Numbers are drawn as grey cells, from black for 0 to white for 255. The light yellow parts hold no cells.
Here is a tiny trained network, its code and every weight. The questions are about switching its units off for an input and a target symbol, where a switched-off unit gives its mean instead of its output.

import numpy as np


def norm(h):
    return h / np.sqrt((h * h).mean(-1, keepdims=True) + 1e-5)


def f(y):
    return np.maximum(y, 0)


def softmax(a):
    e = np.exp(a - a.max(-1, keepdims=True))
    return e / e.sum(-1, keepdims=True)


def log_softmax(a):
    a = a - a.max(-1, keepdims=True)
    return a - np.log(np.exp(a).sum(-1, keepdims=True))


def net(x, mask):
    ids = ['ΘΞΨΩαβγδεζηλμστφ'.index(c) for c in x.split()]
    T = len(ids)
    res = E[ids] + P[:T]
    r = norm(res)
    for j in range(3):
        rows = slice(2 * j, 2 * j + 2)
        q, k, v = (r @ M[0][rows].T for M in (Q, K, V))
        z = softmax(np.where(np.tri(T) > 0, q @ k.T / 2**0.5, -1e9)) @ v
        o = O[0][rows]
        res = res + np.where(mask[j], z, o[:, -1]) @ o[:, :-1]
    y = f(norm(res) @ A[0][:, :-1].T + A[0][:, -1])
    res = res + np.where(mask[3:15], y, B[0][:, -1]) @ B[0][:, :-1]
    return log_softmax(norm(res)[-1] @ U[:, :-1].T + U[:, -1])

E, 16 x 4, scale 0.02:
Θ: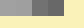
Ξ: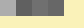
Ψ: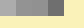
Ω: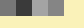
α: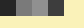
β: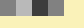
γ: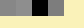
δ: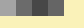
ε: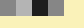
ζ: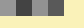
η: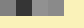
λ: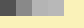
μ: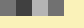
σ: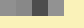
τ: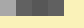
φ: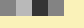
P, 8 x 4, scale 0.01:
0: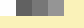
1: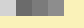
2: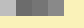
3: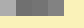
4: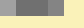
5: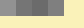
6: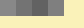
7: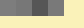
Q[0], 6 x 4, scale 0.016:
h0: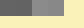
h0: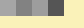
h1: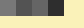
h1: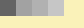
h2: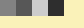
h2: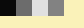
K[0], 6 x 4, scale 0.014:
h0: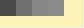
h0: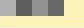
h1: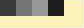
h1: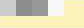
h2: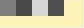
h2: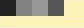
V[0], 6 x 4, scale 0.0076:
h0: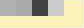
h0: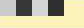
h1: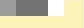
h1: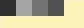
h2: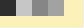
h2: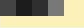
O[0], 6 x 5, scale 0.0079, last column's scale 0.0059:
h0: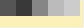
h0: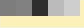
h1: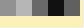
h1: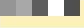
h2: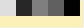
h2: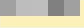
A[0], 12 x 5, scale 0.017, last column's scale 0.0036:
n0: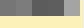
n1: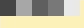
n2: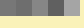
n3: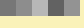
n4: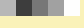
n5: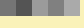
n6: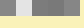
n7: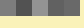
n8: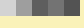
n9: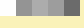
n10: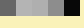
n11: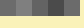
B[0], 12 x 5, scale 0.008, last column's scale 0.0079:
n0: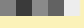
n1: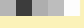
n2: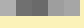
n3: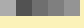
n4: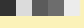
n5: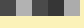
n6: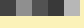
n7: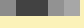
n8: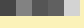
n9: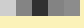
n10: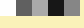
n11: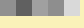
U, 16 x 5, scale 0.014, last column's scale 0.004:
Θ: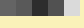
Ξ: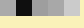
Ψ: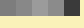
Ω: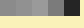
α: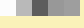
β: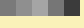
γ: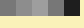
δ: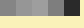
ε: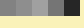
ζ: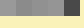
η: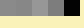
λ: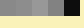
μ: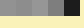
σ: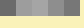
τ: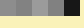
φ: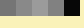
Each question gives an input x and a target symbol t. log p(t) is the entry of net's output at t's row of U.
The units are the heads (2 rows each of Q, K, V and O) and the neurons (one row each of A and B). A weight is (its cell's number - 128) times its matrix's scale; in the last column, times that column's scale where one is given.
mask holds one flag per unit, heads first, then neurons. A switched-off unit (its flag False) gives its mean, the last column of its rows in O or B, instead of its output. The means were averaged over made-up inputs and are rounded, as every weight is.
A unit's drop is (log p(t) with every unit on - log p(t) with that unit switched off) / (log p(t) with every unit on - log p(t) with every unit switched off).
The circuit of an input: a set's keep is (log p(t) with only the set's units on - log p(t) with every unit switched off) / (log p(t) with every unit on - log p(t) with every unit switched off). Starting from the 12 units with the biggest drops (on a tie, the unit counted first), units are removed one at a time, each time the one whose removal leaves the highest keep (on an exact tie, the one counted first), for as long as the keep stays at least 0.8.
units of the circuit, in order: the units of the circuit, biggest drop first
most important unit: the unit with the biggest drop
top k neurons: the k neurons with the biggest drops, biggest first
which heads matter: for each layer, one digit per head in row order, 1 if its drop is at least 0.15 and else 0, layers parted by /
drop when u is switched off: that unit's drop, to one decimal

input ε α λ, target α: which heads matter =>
001
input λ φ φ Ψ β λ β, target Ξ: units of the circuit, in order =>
(n1; h0)
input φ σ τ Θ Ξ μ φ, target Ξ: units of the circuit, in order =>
(n1; n4)
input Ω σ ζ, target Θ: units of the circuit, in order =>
(n4)
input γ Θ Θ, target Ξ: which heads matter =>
111
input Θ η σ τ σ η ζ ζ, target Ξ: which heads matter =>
101
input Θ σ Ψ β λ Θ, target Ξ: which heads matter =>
101
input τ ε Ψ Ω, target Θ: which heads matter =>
010
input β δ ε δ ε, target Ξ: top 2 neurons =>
(n1; n4)
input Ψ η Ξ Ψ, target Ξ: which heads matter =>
011
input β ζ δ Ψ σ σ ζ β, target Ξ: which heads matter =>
100
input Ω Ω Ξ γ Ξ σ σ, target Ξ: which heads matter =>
110
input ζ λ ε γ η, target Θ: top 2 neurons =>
(n7; n5)
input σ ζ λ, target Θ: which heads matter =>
011
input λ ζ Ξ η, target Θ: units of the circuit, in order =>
(n5)
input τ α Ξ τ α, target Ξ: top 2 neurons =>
(n4; n10)
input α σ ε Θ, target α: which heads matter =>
010
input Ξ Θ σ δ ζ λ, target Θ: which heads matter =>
001
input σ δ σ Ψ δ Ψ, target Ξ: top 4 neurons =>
(n1; n4; n5; n11)
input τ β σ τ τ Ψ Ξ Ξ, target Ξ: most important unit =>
h2
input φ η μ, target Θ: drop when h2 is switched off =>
-0.1
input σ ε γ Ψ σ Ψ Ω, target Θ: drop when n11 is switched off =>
0.1
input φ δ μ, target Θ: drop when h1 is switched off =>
0.2
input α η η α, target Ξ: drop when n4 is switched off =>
0.3
